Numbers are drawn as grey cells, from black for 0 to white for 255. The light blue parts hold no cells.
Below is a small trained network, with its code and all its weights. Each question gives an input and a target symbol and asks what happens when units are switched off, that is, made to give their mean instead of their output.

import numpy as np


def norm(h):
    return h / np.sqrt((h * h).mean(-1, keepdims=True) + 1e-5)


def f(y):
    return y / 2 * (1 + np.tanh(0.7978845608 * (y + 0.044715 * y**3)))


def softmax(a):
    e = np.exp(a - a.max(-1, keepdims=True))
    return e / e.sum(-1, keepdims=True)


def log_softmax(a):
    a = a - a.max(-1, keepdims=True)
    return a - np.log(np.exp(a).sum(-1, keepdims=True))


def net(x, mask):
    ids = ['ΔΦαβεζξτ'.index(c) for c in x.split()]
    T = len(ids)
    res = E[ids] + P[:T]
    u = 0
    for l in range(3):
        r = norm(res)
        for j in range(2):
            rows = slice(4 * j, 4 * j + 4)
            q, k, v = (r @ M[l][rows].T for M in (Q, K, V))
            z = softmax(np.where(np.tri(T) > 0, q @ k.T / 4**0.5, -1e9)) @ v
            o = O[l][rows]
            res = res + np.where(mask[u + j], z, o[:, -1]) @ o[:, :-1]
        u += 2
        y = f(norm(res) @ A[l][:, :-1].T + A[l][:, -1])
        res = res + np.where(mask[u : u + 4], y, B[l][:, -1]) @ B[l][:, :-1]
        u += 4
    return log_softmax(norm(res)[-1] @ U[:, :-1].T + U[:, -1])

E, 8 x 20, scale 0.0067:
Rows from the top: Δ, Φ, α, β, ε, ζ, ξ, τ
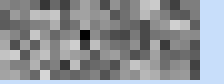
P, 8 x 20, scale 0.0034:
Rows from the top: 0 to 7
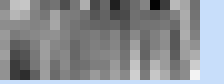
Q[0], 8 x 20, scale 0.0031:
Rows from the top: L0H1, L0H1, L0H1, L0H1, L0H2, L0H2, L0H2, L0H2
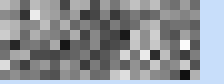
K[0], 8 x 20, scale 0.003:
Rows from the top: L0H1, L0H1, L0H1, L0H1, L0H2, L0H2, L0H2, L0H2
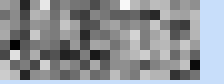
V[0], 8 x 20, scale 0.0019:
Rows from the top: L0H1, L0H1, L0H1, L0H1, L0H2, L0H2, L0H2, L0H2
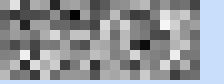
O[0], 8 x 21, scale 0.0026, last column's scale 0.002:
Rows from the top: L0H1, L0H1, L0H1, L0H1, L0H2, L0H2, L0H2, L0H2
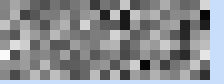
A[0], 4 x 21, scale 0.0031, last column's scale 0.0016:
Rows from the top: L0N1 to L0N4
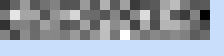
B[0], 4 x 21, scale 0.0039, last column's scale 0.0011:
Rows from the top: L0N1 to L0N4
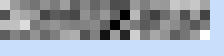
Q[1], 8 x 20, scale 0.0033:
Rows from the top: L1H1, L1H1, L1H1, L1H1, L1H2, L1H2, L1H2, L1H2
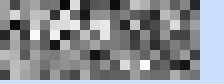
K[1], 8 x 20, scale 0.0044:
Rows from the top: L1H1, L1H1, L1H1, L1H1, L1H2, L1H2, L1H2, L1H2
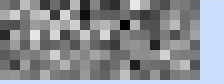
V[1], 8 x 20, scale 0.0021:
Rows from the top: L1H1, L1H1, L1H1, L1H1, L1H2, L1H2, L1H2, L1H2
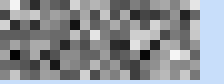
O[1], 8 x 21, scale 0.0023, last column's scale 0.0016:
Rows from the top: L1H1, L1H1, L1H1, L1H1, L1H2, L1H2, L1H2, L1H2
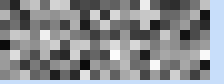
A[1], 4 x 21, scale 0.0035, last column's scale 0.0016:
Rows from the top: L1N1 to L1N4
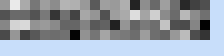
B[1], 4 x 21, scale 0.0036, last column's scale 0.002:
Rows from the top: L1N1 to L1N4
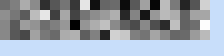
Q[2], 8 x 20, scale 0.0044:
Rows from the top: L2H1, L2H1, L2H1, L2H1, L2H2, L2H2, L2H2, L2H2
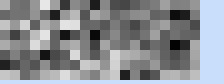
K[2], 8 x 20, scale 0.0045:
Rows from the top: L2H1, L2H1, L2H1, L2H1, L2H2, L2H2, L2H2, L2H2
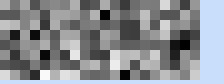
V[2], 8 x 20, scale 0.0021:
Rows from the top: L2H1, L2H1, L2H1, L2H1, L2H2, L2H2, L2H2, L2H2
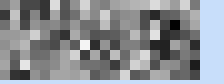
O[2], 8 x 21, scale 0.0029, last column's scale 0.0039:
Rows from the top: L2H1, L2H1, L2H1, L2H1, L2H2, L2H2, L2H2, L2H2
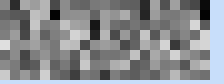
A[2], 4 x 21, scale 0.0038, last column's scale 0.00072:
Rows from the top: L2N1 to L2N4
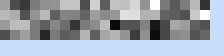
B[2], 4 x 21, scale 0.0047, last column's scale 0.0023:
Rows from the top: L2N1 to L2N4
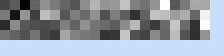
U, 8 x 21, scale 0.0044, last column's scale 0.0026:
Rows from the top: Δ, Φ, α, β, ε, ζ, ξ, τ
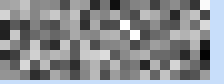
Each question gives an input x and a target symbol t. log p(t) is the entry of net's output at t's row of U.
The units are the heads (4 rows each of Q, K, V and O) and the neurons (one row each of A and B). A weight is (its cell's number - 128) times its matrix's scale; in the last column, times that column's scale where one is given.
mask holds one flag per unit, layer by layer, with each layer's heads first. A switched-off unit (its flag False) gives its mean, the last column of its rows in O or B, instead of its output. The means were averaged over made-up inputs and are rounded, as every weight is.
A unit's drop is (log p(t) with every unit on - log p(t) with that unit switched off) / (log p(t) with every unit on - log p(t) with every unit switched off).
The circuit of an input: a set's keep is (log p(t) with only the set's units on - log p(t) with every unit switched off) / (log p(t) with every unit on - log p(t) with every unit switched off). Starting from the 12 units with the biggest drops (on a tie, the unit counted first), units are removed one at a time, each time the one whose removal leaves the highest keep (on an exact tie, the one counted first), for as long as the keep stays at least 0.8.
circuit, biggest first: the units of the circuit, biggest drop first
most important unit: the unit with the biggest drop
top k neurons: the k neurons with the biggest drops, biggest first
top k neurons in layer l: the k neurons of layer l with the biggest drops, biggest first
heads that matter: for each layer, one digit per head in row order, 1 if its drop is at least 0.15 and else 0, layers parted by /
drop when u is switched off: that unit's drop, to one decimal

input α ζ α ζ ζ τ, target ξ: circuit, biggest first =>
[L1N2]
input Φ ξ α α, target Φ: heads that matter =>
11 / 10 / 01
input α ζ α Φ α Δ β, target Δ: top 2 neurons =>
[L1N4; L2N1]
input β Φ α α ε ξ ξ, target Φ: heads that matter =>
01 / 11 / 01
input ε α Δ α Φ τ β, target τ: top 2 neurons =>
[L1N1; L0N1]
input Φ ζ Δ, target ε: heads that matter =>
00 / 11 / 10
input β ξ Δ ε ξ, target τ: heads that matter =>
01 / 10 / 10
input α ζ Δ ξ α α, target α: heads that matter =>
10 / 10 / 01
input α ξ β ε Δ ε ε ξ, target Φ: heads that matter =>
01 / 10 / 10
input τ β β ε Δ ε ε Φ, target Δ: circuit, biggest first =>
[L1H1; L1N1]
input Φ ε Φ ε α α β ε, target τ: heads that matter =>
01 / 10 / 00
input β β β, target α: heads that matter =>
01 / 10 / 01
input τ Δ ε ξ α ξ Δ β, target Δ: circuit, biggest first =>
[L0H1; L1H1]
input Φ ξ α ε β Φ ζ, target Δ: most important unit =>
L1N1
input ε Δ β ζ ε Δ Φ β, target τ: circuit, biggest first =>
[L0H2; L2H1]
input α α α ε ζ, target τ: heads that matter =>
01 / 10 / 10
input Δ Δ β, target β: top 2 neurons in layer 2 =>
[L2N3; L2N4]
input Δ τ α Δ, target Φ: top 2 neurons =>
[L1N2; L2N3]
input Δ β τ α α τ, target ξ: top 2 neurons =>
[L1N2; L2N2]
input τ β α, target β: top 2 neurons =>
[L2N2; L2N3]
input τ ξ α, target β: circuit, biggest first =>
[L2N2; L1H1]
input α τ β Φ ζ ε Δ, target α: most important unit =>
L2N4
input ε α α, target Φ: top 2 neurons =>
[L0N3; L2N3]
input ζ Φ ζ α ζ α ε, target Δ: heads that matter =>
01 / 10 / 00
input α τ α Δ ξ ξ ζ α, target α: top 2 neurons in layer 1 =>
[L1N4; L1N1]
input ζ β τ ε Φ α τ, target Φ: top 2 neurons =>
[L2N3; L0N3]
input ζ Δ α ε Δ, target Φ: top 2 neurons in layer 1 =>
[L1N2; L1N3]
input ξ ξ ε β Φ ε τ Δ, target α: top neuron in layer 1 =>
[L1N1]
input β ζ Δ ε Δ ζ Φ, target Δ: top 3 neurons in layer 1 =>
[L1N3; L1N2; L1N4]
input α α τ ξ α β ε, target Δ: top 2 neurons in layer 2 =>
[L2N1; L2N2]
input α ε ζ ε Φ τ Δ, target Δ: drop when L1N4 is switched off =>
-0.1
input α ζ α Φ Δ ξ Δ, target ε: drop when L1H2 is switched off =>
0.1
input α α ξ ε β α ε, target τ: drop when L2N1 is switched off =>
0.3
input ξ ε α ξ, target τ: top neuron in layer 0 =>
[L0N4]
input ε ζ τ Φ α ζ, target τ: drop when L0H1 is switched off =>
0.1
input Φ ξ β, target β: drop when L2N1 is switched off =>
-0.1
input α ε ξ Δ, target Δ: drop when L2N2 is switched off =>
0.1
